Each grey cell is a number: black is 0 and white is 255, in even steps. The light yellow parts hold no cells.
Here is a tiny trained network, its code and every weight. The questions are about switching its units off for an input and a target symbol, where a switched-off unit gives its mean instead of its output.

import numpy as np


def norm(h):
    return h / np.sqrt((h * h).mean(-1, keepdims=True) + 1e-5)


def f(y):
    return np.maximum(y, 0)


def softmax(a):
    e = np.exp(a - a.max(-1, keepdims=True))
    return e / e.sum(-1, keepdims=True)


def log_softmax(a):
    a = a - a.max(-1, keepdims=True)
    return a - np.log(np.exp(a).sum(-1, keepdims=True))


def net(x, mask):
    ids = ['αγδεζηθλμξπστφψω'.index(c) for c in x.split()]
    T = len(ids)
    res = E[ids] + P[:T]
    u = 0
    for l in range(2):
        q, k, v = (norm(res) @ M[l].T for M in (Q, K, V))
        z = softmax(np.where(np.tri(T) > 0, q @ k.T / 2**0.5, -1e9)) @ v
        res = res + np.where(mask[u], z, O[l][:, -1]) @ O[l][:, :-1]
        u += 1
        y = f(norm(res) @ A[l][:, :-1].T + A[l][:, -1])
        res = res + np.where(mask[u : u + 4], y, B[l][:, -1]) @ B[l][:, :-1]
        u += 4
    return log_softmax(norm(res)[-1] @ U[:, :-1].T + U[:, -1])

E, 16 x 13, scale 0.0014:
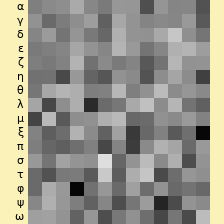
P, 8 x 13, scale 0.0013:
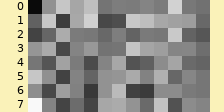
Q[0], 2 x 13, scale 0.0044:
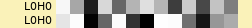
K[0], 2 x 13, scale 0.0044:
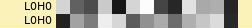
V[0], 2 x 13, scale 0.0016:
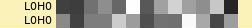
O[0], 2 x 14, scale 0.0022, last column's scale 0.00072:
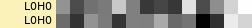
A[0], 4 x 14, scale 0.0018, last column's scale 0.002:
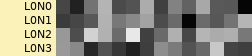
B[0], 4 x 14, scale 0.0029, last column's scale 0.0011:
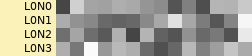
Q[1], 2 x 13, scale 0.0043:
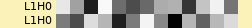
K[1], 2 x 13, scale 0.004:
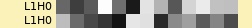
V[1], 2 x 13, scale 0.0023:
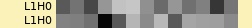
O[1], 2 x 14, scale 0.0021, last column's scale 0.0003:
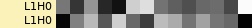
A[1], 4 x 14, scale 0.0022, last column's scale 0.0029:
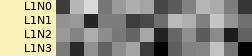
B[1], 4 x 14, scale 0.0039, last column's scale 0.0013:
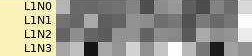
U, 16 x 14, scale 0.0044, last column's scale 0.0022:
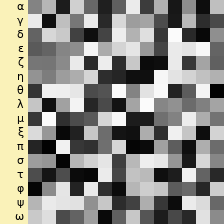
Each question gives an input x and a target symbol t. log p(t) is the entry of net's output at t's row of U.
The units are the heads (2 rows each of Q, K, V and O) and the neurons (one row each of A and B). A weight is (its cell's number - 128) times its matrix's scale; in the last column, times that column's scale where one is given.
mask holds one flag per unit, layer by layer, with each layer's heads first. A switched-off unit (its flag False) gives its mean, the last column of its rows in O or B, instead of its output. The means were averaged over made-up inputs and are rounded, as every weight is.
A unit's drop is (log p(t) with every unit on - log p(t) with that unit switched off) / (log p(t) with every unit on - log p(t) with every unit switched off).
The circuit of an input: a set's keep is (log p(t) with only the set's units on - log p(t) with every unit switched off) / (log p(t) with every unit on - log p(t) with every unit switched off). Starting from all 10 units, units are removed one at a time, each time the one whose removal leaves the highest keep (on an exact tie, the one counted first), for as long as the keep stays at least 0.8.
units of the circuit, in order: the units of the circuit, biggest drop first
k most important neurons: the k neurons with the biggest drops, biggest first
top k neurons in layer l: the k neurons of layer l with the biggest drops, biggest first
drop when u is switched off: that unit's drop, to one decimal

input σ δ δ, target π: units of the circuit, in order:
L0H0
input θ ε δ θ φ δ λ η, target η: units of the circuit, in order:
L0N3; L1H0
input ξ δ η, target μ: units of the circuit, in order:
L1H0; L0N0
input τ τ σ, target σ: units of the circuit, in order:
L0H0; L1N3
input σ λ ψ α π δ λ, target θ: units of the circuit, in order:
L0N0; L1H0
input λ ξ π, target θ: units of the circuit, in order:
L0H0; L0N0; L0N1
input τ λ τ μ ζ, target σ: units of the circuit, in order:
L0H0; L1N3
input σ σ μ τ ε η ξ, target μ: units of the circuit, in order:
L0N0; L1N2
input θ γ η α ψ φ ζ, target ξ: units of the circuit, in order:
L0H0; L1N0
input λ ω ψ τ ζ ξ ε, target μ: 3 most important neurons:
L1N2; L0N0; L0N2
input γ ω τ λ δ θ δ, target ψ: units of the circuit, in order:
L0N0; L1N0; L1H0
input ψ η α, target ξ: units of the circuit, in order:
L0H0; L1N0
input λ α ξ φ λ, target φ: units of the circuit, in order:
L1H0; L0N0
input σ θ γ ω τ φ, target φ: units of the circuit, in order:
L1H0
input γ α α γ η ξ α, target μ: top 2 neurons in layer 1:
L1N2; L1N1
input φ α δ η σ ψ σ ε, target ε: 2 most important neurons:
L0N1; L1N0
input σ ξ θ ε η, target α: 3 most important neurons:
L0N0; L1N0; L0N1
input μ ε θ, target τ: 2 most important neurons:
L1N0; L1N2
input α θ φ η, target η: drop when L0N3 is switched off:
0.9
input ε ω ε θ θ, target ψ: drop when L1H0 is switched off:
0.4
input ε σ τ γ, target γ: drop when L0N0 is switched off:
0.1
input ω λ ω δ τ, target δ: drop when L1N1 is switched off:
0.0
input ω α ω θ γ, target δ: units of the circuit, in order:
L0H0
